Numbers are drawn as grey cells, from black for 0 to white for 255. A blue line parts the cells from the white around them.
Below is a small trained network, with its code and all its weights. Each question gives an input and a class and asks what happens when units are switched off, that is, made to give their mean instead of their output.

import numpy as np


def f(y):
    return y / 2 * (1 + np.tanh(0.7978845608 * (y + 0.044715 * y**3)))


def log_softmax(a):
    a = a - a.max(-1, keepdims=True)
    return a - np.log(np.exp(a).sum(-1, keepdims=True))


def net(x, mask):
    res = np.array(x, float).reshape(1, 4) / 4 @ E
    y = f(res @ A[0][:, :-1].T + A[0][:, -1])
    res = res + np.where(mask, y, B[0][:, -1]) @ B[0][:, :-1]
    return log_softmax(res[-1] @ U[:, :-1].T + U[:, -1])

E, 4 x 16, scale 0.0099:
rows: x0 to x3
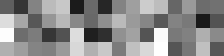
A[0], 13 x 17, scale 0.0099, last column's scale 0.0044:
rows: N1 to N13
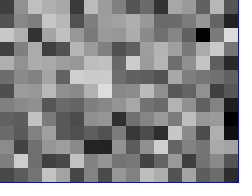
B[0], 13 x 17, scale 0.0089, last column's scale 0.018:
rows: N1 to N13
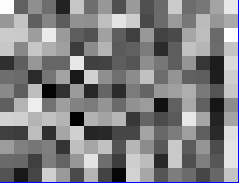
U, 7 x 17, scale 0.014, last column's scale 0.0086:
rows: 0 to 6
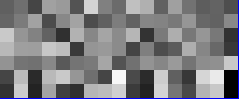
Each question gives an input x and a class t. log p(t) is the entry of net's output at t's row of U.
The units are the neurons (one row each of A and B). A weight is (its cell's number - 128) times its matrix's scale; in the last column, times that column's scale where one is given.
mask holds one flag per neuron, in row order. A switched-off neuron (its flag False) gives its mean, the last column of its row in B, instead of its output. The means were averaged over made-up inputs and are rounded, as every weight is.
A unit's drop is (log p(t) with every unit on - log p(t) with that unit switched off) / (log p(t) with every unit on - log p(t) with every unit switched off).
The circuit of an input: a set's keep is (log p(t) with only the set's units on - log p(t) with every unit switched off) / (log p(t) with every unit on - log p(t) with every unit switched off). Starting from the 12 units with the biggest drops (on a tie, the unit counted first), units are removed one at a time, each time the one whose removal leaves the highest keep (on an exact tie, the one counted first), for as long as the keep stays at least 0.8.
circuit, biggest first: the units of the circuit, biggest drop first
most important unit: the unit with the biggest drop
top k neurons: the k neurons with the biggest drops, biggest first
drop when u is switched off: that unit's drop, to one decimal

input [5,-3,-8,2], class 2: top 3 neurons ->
N1; N7; N2
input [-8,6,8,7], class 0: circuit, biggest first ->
N12; N1
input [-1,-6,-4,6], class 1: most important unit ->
N7
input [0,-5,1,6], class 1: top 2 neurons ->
N5; N3
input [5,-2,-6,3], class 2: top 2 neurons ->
N7; N1
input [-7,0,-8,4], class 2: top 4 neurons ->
N7; N1; N13; N2
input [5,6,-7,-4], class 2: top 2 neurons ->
N1; N2
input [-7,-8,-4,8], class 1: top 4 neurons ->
N7; N5; N3; N13
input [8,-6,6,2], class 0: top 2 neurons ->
N13; N11
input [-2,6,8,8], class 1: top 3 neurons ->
N5; N1; N2
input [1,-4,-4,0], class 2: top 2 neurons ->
N1; N3
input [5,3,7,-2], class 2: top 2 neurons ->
N11; N6
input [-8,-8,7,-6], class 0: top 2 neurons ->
N12; N3
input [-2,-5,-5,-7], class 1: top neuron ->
N10
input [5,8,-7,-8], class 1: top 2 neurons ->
N10; N1
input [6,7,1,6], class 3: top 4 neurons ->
N3; N12; N10; N6
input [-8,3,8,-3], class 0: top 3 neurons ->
N12; N1; N7
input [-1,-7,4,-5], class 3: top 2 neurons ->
N4; N9
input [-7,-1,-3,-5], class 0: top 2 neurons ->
N6; N12
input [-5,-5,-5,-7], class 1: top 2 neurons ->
N10; N11
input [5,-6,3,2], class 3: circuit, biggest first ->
N9
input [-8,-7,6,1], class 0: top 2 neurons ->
N12; N3
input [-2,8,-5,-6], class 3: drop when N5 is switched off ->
0.2
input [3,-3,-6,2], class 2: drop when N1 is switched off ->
0.3
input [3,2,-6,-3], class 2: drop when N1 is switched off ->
0.9
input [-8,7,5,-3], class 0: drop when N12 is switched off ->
1.2
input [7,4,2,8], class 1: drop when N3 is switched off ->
0.0
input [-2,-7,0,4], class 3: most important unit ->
N4
